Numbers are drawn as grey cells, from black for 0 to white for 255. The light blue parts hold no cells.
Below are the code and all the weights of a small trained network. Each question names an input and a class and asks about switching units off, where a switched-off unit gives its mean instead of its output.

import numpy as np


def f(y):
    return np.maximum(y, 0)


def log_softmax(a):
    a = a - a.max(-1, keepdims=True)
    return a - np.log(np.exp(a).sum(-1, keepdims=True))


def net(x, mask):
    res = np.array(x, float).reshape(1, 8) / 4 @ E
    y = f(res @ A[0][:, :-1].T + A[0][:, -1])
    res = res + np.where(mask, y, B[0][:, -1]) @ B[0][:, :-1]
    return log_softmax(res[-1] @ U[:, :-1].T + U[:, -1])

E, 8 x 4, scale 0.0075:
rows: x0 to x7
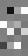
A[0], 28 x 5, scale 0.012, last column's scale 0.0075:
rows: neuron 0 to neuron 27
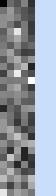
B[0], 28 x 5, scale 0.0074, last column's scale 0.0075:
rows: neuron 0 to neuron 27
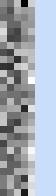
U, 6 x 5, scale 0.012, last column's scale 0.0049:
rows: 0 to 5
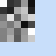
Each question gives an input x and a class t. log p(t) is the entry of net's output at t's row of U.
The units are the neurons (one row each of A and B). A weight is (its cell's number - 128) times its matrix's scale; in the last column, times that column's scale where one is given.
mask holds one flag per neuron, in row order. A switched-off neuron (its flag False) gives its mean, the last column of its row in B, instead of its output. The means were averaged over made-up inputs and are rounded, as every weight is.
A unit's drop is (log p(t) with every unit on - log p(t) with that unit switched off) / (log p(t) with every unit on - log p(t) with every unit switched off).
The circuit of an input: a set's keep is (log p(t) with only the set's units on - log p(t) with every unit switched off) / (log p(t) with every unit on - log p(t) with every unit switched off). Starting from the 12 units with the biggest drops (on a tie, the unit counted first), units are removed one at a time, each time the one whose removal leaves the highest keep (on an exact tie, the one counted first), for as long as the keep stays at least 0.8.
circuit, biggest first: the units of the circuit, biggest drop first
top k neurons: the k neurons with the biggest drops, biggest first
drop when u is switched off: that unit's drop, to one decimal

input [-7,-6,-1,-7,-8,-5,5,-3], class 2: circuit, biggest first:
[neuron 21]
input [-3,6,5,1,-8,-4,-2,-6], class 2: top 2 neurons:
[neuron 21; neuron 26]
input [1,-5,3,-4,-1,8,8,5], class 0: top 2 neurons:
[neuron 10; neuron 4]
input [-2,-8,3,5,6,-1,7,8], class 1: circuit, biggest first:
[neuron 18; neuron 24; neuron 22]
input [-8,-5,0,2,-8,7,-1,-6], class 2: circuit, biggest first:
[neuron 21; neuron 26]
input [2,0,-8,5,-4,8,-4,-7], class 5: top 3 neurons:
[neuron 0; neuron 15; neuron 21]
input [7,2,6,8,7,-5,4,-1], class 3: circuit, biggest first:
[neuron 27; neuron 21]
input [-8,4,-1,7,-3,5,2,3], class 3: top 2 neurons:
[neuron 27; neuron 25]
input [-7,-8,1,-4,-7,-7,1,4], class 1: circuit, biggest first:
[neuron 7; neuron 22]
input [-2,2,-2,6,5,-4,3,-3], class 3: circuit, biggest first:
[neuron 27; neuron 21]
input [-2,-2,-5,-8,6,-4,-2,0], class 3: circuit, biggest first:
[neuron 0; neuron 15]
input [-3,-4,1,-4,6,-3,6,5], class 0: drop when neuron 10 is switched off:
0.2
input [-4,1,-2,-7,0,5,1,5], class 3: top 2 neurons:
[neuron 0; neuron 15]
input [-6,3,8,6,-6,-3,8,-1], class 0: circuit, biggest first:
[neuron 4]
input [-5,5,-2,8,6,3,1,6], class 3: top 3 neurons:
[neuron 27; neuron 21; neuron 25]
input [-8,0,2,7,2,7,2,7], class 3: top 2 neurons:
[neuron 27; neuron 21]
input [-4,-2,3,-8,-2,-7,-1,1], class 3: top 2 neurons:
[neuron 0; neuron 15]
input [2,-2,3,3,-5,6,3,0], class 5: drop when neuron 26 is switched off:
-0.1
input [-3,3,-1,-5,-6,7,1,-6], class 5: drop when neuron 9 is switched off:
0.0
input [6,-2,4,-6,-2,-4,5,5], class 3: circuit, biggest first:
[neuron 0]
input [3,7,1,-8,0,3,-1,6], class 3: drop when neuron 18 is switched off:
0.1
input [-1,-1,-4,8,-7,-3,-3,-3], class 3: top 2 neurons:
[neuron 27; neuron 25]
